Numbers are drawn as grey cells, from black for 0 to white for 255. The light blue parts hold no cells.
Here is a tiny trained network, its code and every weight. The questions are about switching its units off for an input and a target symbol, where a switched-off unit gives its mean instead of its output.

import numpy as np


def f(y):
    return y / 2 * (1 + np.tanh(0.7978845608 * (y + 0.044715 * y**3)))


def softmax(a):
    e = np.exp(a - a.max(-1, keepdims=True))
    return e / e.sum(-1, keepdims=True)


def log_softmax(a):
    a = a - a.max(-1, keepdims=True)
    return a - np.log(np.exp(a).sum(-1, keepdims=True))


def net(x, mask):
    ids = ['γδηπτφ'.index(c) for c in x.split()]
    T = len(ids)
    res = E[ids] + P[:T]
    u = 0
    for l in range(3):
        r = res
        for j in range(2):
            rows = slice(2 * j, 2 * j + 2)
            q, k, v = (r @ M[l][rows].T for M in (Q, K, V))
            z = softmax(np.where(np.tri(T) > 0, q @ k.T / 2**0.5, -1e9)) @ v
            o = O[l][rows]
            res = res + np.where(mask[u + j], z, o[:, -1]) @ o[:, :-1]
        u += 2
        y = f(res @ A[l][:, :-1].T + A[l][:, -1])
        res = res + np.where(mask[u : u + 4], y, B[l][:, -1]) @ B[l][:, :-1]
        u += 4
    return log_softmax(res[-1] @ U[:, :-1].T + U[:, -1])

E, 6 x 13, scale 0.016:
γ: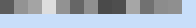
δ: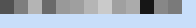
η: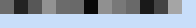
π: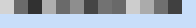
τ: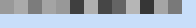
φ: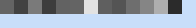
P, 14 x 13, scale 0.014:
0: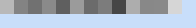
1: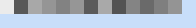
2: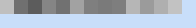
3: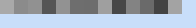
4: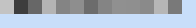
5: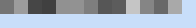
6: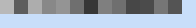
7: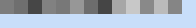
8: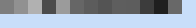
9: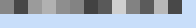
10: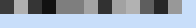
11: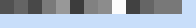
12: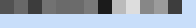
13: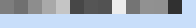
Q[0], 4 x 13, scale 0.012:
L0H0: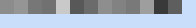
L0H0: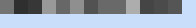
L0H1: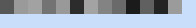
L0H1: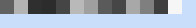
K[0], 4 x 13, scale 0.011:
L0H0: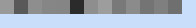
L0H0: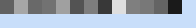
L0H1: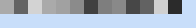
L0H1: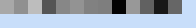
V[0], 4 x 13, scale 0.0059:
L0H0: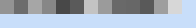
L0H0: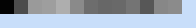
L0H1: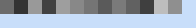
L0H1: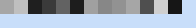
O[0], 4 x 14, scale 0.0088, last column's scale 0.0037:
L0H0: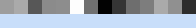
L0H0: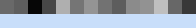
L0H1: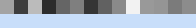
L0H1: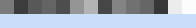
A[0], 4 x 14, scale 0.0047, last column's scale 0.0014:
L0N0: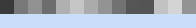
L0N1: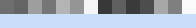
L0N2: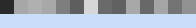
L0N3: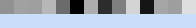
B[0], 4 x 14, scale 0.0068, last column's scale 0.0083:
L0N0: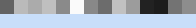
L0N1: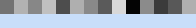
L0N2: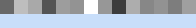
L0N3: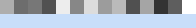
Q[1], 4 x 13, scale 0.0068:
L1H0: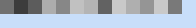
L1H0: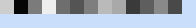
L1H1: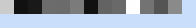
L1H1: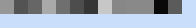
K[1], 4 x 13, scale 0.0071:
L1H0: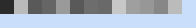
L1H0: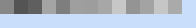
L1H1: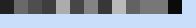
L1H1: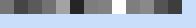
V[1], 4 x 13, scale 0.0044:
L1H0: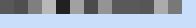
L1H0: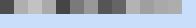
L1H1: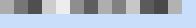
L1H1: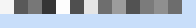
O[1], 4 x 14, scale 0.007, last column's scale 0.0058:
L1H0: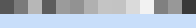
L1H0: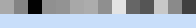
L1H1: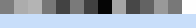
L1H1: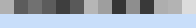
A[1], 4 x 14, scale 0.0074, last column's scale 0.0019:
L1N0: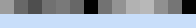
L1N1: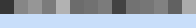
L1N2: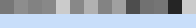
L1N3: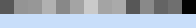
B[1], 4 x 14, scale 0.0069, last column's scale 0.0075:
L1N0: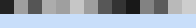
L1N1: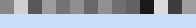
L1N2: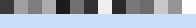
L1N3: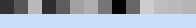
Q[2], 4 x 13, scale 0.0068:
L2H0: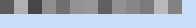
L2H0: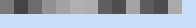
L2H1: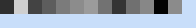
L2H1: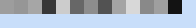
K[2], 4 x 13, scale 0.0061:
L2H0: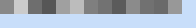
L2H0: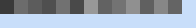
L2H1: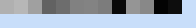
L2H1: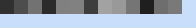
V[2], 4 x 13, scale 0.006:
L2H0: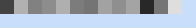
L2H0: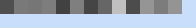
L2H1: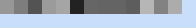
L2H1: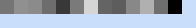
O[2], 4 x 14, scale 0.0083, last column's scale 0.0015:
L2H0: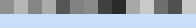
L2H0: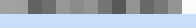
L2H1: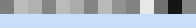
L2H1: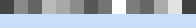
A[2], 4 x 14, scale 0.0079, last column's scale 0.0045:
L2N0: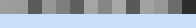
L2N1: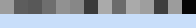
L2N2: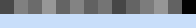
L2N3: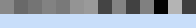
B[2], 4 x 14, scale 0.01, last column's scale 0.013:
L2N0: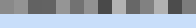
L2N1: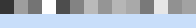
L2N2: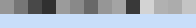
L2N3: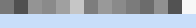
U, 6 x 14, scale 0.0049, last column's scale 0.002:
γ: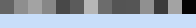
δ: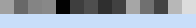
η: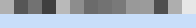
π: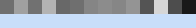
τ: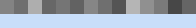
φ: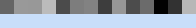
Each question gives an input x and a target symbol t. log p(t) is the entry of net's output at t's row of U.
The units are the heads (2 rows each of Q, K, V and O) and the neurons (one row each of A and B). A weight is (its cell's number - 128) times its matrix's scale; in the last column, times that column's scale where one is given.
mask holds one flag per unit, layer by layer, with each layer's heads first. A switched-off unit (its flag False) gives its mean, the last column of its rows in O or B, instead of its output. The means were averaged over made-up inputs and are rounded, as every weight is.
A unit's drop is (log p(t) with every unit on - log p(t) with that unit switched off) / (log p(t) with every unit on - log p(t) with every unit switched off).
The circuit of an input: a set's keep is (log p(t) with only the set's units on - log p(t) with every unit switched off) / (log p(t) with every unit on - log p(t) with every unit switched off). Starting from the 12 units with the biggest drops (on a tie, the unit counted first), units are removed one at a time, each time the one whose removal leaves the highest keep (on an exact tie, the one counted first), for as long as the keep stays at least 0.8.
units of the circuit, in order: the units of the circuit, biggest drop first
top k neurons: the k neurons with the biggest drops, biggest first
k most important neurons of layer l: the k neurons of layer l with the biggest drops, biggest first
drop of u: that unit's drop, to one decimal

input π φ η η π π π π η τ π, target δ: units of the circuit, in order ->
L0N3; L1H1
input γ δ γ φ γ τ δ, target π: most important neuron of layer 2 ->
L2N2
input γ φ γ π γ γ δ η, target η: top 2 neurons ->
L2N2; L1N0
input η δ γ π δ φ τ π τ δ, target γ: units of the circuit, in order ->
L1N3; L0H1; L0N1
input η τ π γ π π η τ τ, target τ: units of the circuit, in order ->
L0H1; L2H1
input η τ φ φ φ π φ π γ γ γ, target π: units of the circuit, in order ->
L0H1; L1N1; L0H0
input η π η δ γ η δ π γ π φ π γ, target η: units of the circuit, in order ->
L0H1; L0N3; L1H1
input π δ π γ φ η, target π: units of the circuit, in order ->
L1H1; L2N1; L0N1
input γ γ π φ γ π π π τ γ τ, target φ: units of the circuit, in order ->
L1H0; L2N2; L0N3
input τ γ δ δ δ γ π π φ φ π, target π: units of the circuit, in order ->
L2N1; L1H1; L0N1
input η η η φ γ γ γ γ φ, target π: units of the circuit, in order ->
L0H1; L1N1; L2H1
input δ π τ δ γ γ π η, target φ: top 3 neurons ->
L1N2; L1N0; L1N3
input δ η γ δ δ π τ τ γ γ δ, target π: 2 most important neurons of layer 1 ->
L1N2; L1N1
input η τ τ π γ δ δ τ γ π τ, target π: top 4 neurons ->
L1N2; L0N3; L1N1; L0N2
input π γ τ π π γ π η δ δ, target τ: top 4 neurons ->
L0N3; L0N2; L0N1; L1N0
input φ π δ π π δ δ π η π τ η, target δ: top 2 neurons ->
L0N3; L0N1
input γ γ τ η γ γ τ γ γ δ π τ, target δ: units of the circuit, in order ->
L0H1; L1N0; L2H1; L2N3
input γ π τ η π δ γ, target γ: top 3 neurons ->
L1N3; L1N2; L0N3
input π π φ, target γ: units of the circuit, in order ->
L0H1; L1N3; L0N1
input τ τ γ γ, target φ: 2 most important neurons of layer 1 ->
L1N2; L1N3
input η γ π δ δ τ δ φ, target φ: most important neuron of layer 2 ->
L2N3
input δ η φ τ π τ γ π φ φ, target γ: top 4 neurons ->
L1N3; L1N2; L0N1; L2N2
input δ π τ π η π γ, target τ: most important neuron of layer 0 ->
L0N1
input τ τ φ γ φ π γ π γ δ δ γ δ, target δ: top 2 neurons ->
L1N0; L2N3
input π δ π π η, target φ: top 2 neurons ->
L1N2; L2N2
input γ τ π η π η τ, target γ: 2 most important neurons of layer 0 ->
L0N3; L0N1
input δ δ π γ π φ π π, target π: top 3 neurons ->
L2N1; L2N3; L0N1
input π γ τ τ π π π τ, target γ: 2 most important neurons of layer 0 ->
L0N3; L0N2
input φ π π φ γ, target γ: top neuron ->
L1N3
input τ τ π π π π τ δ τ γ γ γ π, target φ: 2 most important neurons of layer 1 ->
L1N0; L1N2
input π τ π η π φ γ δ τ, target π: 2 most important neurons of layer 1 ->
L1N2; L1N1
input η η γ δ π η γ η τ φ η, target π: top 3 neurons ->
L2N1; L2N3; L0N2
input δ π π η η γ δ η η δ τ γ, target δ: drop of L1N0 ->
0.1
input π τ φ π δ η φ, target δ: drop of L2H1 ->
0.3
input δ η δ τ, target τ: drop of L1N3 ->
0.0
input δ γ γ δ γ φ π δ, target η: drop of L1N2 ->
0.2
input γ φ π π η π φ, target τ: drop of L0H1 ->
1.2
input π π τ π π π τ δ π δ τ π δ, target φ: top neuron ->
L2N3
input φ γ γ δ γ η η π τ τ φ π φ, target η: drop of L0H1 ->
1.1
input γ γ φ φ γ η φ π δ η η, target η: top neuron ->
L1N0
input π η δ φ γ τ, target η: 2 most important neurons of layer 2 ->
L2N1; L2N3
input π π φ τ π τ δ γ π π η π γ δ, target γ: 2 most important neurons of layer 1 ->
L1N3; L1N2
